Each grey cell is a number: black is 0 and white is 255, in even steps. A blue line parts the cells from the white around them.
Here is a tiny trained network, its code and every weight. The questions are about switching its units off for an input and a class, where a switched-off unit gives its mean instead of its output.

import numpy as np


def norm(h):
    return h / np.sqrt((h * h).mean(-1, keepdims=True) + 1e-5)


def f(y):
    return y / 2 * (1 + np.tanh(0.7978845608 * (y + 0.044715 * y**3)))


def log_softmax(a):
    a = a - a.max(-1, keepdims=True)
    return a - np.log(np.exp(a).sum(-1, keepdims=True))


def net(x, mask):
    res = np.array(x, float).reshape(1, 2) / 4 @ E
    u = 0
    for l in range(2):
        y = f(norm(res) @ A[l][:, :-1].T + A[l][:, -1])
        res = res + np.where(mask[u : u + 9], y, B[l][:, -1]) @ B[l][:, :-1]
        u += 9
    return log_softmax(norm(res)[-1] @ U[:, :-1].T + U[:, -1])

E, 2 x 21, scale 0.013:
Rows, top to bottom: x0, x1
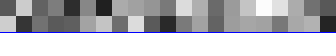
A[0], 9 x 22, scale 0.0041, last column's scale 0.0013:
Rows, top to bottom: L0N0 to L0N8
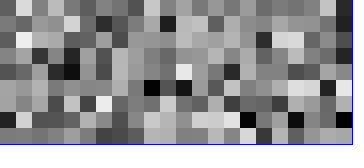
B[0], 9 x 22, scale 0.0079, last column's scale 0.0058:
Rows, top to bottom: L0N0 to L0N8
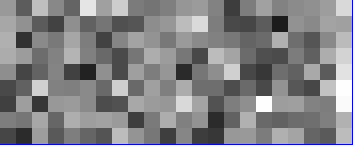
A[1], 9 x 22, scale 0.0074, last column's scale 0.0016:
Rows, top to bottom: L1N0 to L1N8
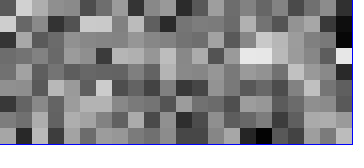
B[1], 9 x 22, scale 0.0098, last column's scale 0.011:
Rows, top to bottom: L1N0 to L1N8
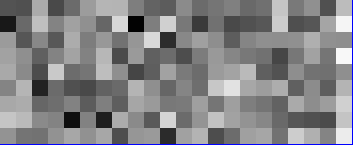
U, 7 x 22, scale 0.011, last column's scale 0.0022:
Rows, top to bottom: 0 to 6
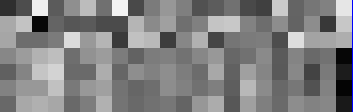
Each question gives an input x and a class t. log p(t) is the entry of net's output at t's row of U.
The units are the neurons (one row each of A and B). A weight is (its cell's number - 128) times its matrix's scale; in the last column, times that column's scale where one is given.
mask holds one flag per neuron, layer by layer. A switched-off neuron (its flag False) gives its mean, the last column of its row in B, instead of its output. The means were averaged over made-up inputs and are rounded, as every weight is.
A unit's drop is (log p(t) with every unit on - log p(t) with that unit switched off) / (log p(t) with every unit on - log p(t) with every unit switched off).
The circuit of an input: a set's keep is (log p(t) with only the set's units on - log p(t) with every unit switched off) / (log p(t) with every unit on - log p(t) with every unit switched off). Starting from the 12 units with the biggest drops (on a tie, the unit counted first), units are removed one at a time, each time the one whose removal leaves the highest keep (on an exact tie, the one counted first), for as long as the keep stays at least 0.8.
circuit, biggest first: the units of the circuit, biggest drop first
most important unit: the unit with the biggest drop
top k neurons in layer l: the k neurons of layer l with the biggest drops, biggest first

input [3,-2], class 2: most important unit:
L0N6
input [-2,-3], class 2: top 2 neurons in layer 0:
(L0N6, L0N5)
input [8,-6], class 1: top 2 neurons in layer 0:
(L0N5, L0N4)
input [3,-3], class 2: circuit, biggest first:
(L1N1, L1N7)
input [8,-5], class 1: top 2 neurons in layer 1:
(L1N1, L1N8)
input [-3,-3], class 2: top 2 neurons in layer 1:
(L1N1, L1N6)
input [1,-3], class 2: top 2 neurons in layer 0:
(L0N8, L0N5)
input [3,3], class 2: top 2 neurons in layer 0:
(L0N3, L0N5)
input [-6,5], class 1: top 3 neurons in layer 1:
(L1N5, L1N7, L1N6)
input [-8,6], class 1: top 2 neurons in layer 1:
(L1N5, L1N7)
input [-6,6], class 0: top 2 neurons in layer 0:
(L0N3, L0N4)
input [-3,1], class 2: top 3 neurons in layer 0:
(L0N6, L0N4, L0N3)
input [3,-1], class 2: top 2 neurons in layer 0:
(L0N6, L0N4)
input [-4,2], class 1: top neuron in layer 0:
(L0N8)
